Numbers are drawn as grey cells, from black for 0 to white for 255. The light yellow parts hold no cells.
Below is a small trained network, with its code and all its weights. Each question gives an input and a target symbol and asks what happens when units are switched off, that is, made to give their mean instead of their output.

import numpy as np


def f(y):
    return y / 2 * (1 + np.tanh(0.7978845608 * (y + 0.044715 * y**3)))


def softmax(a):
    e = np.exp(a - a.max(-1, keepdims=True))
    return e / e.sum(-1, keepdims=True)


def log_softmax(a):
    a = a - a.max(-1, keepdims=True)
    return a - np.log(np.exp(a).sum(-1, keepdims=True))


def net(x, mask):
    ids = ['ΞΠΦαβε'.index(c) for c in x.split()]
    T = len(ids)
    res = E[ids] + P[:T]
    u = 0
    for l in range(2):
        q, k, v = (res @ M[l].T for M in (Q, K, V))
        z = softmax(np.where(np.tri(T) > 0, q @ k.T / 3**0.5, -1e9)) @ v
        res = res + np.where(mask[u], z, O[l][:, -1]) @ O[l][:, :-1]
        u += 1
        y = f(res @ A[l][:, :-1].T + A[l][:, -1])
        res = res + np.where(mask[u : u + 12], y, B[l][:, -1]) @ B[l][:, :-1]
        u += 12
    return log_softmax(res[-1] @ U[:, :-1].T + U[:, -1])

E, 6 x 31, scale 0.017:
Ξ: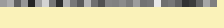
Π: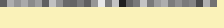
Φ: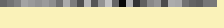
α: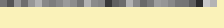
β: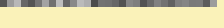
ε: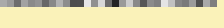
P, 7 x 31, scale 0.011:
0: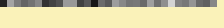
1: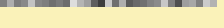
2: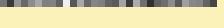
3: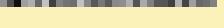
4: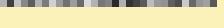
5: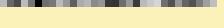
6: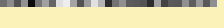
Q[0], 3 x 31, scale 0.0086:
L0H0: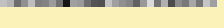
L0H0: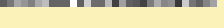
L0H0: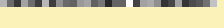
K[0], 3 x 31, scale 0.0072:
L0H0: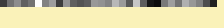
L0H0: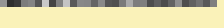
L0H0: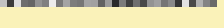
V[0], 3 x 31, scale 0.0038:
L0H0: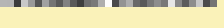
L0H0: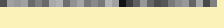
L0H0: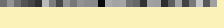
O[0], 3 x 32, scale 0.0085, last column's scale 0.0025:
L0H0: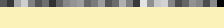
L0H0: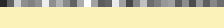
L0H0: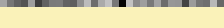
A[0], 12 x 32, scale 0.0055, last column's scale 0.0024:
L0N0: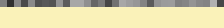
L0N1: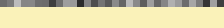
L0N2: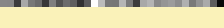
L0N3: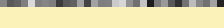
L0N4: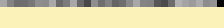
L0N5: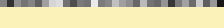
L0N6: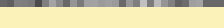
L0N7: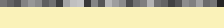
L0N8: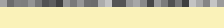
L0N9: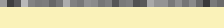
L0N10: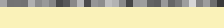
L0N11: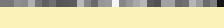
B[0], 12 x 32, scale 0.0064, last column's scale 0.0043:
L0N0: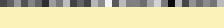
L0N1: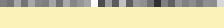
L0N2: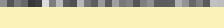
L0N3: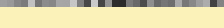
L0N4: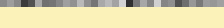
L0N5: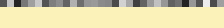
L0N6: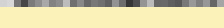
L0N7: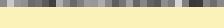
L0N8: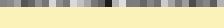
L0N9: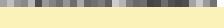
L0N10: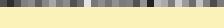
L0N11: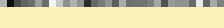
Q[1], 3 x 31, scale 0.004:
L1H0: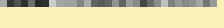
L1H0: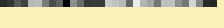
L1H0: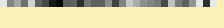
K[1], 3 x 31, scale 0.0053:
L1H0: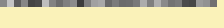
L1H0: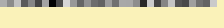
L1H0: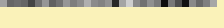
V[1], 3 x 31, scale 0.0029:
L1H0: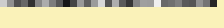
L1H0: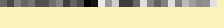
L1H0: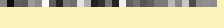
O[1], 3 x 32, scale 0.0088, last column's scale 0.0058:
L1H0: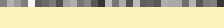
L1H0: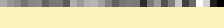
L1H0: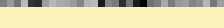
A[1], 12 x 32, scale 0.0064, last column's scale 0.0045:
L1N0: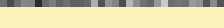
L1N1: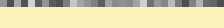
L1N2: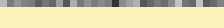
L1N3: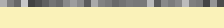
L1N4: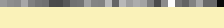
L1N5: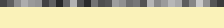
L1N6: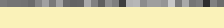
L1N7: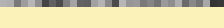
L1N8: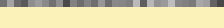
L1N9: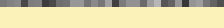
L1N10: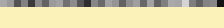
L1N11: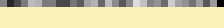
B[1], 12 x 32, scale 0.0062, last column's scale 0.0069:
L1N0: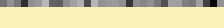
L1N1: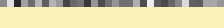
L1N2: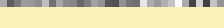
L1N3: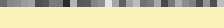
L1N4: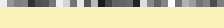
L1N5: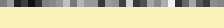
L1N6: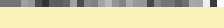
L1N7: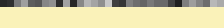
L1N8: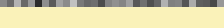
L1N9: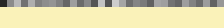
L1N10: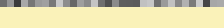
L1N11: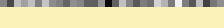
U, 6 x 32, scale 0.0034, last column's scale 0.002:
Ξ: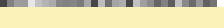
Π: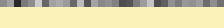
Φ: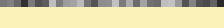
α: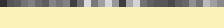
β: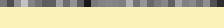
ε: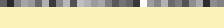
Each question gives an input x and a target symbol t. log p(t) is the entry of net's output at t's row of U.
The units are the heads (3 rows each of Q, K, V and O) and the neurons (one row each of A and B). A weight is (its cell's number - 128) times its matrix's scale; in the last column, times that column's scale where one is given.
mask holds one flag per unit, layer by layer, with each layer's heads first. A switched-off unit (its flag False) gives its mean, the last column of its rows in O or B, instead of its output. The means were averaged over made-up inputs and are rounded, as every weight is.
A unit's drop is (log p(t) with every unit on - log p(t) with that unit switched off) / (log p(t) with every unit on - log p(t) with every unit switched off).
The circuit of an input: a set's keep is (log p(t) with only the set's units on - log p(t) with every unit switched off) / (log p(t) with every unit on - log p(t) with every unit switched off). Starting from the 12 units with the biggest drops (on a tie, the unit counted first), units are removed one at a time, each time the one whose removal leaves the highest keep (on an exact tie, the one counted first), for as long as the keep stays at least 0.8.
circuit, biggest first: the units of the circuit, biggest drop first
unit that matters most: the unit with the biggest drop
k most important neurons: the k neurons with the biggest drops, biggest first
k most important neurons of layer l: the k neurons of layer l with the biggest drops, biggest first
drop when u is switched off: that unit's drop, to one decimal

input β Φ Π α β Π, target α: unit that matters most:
L0H0
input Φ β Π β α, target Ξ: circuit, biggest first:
(L1H0, L0H0, L1N11)
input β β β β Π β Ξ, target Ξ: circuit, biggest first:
(L1H0, L1N11, L0H0)
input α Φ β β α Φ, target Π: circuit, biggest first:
(L0H0, L1N10)
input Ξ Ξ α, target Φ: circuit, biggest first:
(L0N8, L0H0)
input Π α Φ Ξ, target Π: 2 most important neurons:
(L1N1, L0N3)
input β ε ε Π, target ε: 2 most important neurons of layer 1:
(L1N7, L1N2)
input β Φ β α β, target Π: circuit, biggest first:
(L0H0, L1N10)
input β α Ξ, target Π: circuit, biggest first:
(L0H0, L1N10, L1H0)
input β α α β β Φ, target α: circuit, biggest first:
(L0H0, L1N6)
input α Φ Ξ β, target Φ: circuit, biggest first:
(L0H0, L0N8)
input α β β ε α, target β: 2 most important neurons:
(L1N3, L0N2)
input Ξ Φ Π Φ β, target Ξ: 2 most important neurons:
(L1N9, L1N1)
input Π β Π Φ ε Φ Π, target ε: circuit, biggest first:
(L0H0)
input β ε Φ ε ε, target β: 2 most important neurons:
(L1N3, L0N2)
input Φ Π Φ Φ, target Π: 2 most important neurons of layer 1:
(L1N1, L1N4)
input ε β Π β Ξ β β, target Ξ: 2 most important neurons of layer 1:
(L1N2, L1N9)
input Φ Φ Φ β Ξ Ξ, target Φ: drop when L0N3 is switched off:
0.0
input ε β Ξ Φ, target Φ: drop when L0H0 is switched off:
0.8
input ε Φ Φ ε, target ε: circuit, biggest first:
(L0H0)
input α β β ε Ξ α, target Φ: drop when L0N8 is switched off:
0.3
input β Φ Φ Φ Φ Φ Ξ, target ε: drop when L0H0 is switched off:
1.2
